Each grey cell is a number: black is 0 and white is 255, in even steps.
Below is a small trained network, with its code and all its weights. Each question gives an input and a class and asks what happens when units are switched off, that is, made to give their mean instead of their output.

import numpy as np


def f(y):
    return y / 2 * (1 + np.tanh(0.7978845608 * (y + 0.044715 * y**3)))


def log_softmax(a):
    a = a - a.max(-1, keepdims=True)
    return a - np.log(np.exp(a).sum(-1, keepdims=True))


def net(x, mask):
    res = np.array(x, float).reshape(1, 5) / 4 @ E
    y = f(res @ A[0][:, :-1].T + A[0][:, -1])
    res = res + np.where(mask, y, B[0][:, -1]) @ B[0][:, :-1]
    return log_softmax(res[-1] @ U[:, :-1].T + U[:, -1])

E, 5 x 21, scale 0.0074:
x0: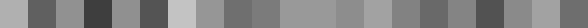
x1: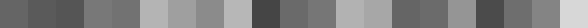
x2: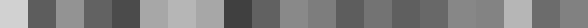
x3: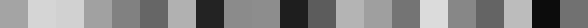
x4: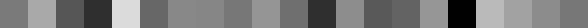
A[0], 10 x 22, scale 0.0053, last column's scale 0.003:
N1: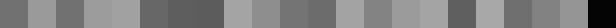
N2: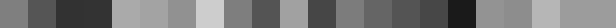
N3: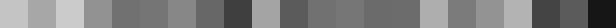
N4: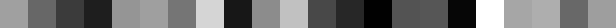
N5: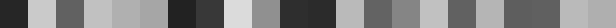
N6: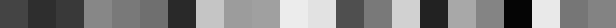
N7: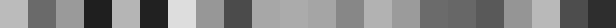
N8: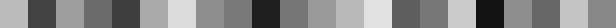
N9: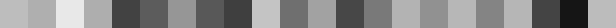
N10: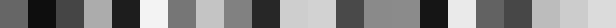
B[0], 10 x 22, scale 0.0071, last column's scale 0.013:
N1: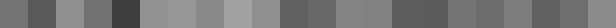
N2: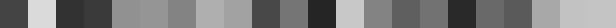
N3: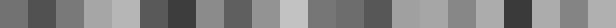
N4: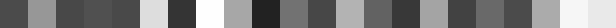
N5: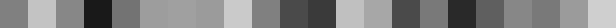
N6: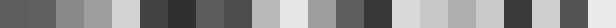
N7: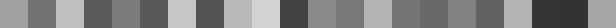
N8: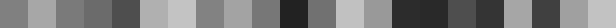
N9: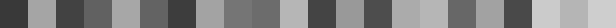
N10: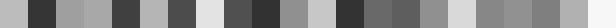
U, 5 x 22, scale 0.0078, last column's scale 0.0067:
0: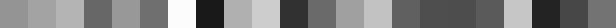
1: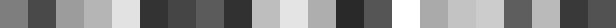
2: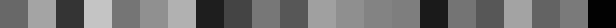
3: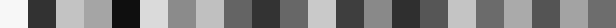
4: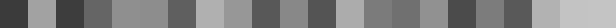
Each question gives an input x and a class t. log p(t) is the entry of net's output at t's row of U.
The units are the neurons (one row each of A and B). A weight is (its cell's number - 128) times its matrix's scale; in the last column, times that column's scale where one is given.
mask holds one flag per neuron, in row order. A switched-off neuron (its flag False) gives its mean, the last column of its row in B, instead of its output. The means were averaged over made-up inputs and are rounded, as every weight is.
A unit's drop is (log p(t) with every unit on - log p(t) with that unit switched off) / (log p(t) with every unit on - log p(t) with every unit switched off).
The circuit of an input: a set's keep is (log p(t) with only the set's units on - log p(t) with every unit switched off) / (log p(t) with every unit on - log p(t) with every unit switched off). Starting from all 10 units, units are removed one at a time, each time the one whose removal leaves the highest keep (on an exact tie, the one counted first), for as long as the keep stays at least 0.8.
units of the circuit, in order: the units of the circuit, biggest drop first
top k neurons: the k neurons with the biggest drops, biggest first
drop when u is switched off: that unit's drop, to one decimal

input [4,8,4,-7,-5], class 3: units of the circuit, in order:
N10
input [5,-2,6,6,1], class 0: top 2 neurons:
N6, N4
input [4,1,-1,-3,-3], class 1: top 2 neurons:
N6, N4
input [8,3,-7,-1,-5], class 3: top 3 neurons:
N8, N10, N9
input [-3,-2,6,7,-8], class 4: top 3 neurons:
N9, N8, N6
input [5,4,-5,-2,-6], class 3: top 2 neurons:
N10, N8
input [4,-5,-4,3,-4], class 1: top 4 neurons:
N4, N5, N2, N8
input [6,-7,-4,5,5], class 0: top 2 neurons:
N6, N7
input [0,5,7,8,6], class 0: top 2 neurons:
N4, N10
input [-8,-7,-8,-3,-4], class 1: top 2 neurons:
N6, N4
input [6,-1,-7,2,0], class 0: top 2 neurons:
N6, N4
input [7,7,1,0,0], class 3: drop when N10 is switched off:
0.1
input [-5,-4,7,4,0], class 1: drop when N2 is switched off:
0.3
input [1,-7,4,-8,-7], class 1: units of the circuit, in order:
N6
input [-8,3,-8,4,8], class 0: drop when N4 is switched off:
0.1
